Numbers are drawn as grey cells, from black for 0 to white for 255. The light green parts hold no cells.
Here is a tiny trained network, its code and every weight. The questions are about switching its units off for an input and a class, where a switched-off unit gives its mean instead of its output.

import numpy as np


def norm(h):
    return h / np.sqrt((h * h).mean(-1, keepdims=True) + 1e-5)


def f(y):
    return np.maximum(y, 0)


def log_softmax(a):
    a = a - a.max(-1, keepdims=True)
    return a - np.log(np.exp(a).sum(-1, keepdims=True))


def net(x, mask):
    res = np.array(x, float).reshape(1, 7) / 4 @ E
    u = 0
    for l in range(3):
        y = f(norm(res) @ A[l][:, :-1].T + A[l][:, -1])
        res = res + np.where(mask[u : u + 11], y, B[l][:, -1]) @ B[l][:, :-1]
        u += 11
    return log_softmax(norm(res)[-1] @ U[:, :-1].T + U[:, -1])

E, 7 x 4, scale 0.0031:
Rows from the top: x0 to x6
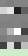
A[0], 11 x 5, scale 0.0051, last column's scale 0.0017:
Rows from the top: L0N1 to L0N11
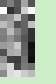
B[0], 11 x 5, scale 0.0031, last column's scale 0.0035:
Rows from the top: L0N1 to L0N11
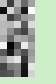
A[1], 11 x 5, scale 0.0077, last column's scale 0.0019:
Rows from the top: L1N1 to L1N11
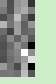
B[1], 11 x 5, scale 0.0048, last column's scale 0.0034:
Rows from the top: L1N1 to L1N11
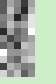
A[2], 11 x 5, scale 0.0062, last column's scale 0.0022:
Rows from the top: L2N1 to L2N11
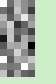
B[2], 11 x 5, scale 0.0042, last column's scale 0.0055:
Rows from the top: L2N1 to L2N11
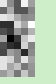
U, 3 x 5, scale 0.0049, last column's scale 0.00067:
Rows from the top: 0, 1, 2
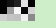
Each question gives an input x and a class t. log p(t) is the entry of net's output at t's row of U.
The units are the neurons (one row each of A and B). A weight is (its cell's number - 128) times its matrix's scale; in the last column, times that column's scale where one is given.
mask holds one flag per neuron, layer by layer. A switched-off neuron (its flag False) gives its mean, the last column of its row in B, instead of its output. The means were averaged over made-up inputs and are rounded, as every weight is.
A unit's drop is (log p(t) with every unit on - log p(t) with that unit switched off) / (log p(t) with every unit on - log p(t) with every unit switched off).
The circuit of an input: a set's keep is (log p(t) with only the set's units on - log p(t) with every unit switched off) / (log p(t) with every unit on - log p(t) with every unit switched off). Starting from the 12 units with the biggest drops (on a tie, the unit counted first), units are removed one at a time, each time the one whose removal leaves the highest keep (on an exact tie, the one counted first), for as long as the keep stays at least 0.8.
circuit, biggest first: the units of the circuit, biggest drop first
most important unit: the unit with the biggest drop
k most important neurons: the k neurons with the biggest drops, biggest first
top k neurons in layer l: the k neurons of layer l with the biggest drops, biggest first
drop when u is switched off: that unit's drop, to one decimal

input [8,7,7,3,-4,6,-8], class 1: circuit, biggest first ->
(L0N2; L2N6)
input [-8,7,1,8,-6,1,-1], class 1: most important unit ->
L0N4
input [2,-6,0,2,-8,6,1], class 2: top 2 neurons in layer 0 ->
(L0N10; L0N11)
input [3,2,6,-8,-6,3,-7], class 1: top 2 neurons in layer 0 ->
(L0N2; L0N9)
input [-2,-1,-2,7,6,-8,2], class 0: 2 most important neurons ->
(L1N5; L0N4)
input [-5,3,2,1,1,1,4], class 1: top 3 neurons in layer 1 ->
(L1N5; L1N7; L1N3)
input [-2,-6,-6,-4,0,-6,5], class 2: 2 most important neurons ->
(L1N8; L1N9)
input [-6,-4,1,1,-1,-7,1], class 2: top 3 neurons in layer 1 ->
(L1N8; L1N9; L1N11)
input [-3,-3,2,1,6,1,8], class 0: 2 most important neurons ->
(L0N11; L2N6)
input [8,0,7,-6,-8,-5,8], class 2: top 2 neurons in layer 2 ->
(L2N10; L2N3)
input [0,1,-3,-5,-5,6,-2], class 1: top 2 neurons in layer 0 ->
(L0N9; L0N2)
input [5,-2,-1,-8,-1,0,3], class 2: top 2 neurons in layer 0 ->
(L0N10; L0N2)
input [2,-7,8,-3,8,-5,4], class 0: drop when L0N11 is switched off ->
-0.1
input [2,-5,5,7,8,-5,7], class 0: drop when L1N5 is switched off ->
0.0
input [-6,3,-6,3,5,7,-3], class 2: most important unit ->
L0N7
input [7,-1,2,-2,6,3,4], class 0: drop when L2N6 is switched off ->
0.1
